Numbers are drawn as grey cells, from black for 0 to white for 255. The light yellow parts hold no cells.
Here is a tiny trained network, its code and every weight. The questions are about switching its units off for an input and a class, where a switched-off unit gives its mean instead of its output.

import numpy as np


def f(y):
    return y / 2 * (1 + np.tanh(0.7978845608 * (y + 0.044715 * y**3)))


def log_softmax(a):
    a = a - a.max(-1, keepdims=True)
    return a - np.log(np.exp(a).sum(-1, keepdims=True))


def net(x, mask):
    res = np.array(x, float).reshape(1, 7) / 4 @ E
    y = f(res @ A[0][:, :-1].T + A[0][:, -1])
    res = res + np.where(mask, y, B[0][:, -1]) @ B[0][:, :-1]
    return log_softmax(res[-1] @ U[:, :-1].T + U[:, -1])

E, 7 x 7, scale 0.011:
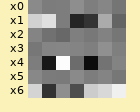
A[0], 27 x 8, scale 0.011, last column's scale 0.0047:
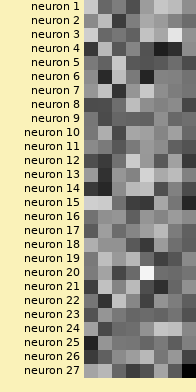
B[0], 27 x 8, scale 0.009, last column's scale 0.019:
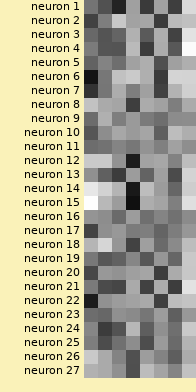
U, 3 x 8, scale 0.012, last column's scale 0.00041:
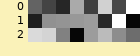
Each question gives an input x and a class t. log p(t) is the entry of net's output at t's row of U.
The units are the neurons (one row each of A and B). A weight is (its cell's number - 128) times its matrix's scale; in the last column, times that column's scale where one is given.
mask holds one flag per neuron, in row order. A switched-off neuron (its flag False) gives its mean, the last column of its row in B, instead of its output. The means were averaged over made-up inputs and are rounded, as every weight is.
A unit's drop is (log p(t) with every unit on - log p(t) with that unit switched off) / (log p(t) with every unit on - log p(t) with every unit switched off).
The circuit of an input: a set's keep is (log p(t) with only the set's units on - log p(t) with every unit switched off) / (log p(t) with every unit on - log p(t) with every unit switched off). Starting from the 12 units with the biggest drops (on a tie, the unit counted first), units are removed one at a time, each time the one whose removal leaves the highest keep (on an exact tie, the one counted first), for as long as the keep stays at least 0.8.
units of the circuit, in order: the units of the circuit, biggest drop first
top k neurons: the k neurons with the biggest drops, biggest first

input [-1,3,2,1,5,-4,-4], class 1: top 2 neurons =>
[neuron 6; neuron 1]
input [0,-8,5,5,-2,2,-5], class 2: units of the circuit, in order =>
[neuron 14]
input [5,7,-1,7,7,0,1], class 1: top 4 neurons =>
[neuron 6; neuron 22; neuron 14; neuron 5]
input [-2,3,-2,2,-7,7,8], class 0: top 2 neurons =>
[neuron 1; neuron 3]
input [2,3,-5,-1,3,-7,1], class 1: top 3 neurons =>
[neuron 14; neuron 12; neuron 6]
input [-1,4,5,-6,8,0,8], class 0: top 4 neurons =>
[neuron 1; neuron 3; neuron 13; neuron 24]
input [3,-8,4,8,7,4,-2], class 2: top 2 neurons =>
[neuron 14; neuron 12]
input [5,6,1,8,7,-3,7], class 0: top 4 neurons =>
[neuron 1; neuron 3; neuron 24; neuron 13]
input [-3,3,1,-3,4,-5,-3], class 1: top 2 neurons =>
[neuron 1; neuron 6]
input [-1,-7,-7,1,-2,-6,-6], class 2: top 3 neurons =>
[neuron 14; neuron 12; neuron 8]
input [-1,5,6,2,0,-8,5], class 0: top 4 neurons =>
[neuron 1; neuron 3; neuron 14; neuron 24]
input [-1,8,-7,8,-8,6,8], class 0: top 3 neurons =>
[neuron 1; neuron 3; neuron 24]
